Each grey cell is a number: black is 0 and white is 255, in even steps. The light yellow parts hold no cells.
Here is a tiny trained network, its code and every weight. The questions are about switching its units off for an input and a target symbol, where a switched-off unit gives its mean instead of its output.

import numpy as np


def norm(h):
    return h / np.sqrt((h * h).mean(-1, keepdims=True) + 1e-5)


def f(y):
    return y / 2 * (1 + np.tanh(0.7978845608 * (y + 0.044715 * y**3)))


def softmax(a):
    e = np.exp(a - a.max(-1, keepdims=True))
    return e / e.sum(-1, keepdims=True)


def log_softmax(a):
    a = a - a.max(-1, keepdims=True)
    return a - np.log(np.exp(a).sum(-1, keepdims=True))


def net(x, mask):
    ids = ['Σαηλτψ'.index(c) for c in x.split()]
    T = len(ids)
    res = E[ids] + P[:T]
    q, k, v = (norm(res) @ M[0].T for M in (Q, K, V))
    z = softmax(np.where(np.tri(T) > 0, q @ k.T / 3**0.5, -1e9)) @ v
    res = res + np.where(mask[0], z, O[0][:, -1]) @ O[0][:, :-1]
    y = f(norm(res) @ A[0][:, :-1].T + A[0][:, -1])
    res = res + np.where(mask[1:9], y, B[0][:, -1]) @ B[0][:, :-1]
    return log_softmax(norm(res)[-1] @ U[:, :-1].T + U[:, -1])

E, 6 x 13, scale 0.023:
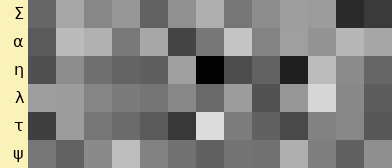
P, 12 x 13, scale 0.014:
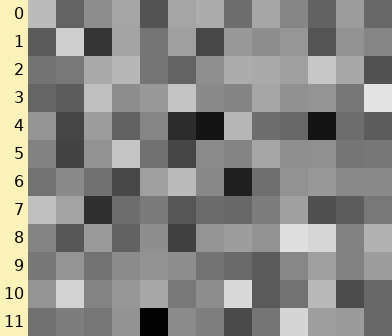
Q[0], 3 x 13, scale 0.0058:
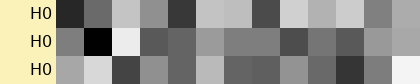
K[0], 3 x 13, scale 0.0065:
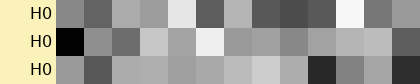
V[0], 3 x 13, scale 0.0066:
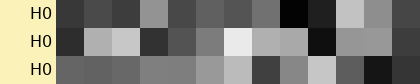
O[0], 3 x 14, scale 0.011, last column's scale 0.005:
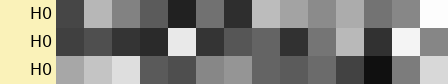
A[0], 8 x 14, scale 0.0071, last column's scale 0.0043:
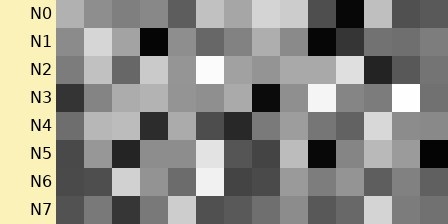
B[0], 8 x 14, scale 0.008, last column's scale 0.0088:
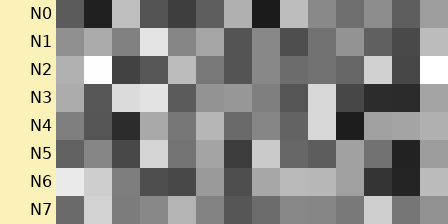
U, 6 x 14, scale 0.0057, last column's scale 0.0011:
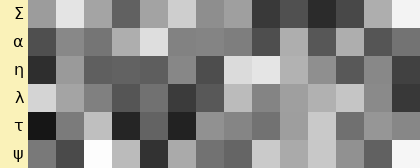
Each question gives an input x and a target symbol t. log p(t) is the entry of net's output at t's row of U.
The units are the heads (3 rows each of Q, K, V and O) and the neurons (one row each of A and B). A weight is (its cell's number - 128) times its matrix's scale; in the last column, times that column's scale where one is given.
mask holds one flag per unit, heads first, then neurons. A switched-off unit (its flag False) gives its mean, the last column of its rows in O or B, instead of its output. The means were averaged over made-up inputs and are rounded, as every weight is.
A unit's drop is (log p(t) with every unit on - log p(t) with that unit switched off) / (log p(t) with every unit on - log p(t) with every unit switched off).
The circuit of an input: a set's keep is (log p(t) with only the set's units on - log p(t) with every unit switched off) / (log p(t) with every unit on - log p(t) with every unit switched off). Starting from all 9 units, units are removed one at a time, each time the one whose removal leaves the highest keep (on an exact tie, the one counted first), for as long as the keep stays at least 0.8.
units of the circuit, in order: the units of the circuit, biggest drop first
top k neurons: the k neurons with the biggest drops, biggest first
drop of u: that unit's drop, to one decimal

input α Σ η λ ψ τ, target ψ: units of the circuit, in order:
H0, N2
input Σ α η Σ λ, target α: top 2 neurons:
N6, N7
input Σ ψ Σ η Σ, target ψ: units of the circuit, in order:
H0, N0
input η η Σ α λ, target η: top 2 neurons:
N2, N4
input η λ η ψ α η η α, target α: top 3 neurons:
N4, N7, N6
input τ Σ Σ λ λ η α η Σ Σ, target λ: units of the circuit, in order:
N2, H0
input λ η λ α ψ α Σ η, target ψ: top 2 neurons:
N2, N0
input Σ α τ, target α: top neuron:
N7
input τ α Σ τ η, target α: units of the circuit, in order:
H0, N4
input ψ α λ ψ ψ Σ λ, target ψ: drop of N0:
0.5
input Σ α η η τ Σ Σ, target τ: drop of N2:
-0.1
